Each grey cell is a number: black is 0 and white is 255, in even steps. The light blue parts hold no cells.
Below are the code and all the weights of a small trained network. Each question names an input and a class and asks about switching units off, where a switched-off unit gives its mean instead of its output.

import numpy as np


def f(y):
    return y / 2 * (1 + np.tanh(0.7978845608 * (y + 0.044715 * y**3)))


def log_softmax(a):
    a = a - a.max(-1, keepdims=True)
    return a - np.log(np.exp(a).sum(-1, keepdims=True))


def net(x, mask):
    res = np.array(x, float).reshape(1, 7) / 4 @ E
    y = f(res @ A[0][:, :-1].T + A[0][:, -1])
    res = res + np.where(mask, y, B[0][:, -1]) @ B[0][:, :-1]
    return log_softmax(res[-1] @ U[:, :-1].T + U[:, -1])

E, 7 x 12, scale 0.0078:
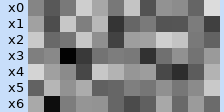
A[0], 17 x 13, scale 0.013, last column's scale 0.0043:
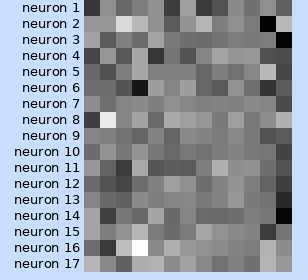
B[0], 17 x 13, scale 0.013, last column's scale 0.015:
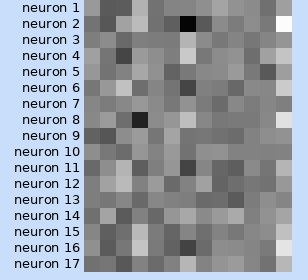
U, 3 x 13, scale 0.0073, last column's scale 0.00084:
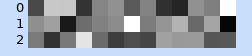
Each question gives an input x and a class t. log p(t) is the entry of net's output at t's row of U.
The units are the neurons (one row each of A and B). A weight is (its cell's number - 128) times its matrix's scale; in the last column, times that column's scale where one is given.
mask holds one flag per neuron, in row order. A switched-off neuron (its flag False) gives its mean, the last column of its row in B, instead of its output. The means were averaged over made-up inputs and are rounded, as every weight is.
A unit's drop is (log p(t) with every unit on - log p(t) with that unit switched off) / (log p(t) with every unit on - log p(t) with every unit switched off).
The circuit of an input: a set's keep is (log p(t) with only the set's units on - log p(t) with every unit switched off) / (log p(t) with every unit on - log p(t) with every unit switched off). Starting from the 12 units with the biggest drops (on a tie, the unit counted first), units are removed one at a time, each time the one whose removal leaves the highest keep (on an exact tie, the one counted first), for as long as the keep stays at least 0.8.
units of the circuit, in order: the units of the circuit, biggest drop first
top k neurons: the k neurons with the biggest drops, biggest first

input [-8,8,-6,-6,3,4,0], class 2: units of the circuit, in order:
(neuron 2)
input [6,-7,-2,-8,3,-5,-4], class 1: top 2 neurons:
(neuron 8; neuron 2)
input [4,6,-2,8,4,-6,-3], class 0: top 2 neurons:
(neuron 6; neuron 4)
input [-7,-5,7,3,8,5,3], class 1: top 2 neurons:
(neuron 2; neuron 6)
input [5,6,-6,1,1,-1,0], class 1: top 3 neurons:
(neuron 2; neuron 16; neuron 14)
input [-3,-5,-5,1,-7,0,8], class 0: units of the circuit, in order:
(neuron 11; neuron 16)
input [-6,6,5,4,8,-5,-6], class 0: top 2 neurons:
(neuron 6; neuron 16)
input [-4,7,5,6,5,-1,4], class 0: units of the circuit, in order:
(neuron 16; neuron 6)
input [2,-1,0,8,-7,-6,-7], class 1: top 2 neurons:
(neuron 4; neuron 1)
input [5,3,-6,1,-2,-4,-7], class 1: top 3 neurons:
(neuron 2; neuron 1; neuron 11)
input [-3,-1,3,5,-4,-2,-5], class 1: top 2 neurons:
(neuron 4; neuron 2)
